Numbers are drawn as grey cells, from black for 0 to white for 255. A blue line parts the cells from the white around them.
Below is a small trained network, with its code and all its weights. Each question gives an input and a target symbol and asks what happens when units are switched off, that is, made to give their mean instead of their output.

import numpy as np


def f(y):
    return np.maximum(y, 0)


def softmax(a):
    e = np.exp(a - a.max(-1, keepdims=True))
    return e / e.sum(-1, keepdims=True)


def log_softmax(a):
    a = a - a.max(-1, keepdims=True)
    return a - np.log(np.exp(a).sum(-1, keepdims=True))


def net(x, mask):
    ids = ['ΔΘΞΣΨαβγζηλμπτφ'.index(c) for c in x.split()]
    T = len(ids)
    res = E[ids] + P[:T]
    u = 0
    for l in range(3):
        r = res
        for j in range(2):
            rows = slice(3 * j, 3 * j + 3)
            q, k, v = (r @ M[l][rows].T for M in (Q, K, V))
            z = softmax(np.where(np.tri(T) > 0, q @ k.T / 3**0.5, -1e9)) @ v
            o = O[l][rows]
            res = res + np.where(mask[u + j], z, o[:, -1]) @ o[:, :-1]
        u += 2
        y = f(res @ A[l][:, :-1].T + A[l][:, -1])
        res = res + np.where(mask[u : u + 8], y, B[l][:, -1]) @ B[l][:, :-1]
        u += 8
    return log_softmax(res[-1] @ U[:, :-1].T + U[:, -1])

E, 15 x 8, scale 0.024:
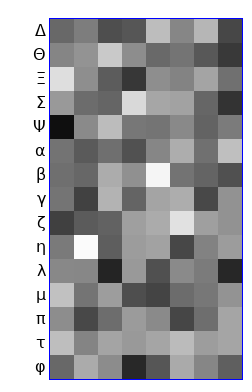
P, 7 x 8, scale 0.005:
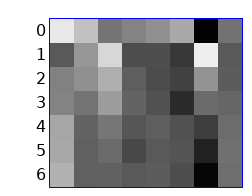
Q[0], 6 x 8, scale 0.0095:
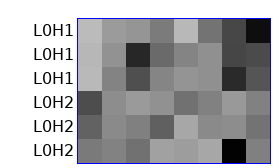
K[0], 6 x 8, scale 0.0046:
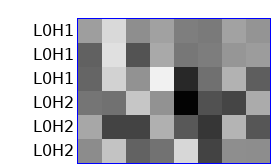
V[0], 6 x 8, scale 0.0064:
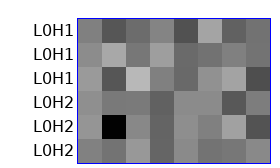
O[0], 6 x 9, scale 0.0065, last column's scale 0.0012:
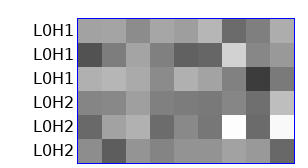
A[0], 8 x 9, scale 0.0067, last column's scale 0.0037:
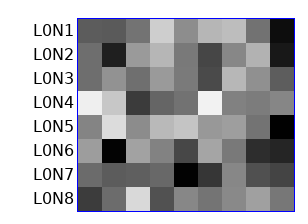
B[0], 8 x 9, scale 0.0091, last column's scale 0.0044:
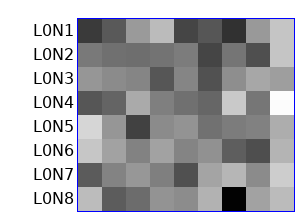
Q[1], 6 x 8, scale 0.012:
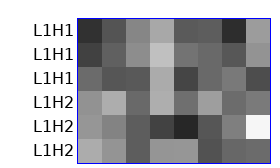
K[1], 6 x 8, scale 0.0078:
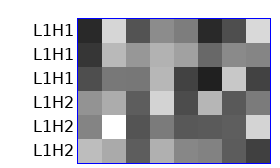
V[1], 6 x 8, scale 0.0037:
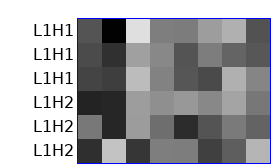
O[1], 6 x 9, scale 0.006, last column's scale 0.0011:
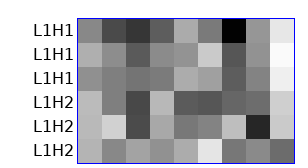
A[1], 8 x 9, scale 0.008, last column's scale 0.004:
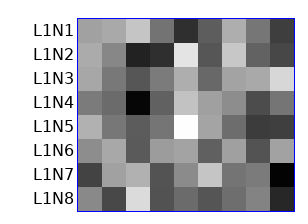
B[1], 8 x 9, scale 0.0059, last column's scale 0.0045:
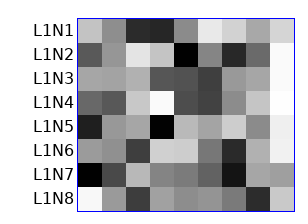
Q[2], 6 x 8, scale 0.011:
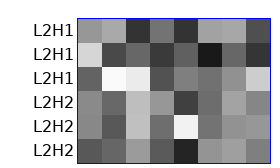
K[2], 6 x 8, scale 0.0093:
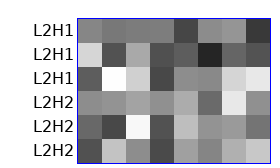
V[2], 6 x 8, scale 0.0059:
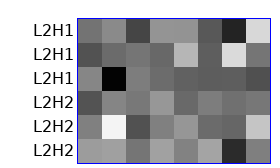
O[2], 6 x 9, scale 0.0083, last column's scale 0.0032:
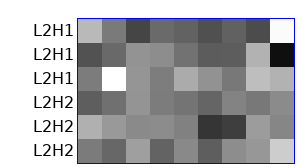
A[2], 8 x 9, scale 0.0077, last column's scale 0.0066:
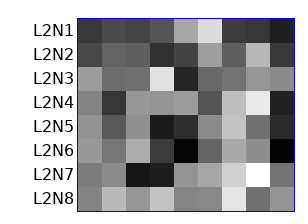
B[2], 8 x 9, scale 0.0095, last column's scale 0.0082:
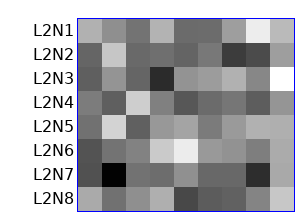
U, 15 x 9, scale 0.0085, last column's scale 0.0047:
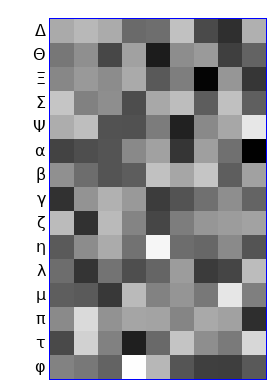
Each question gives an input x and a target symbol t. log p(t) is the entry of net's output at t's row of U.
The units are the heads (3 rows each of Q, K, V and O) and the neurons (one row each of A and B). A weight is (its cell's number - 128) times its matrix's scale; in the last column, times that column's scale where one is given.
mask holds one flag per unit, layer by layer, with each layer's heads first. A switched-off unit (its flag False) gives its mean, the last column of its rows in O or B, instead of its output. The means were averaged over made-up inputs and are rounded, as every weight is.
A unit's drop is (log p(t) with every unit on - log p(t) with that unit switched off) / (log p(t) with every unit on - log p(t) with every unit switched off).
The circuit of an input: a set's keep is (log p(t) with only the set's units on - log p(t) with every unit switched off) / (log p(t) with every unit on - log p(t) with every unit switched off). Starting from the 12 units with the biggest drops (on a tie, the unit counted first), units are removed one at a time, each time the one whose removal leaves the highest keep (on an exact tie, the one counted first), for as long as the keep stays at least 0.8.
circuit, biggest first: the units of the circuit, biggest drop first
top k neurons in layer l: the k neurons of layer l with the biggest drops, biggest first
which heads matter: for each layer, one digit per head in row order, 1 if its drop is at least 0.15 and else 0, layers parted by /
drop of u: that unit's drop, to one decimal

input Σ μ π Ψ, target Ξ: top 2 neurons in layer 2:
[L2N1 L2N3]
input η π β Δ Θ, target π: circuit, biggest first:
[L1H1 L1N1 L2N5 L2N6]
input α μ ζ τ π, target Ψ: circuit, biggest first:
[L2H1 L0N2]
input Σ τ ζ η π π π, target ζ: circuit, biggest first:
[L1H1 L1H2 L2H1]
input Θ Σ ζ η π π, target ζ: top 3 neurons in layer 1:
[L1N8 L1N2 L1N5]
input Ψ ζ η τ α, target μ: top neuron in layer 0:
[L0N1]
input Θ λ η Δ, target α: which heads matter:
10 / 00 / 10
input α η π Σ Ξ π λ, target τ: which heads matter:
10 / 01 / 00
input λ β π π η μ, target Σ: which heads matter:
00 / 01 / 01
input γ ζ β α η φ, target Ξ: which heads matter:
10 / 01 / 01
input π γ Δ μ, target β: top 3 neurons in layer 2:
[L2N7 L2N5 L2N6]
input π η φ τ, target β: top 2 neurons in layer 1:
[L1N6 L1N2]
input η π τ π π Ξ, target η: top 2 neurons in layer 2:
[L2N6 L2N7]
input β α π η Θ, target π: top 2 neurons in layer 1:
[L1N1 L1N6]
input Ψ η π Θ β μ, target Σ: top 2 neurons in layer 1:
[L1N8 L1N5]
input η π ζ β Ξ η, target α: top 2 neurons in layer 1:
[L1N1 L1N2]
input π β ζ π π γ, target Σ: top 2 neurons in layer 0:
[L0N8 L0N6]
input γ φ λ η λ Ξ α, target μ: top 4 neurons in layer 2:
[L2N1 L2N5 L2N6 L2N3]
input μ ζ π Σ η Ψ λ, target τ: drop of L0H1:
0.7
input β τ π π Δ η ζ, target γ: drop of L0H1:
-0.1
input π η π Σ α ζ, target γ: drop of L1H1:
0.9
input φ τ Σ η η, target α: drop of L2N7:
0.3
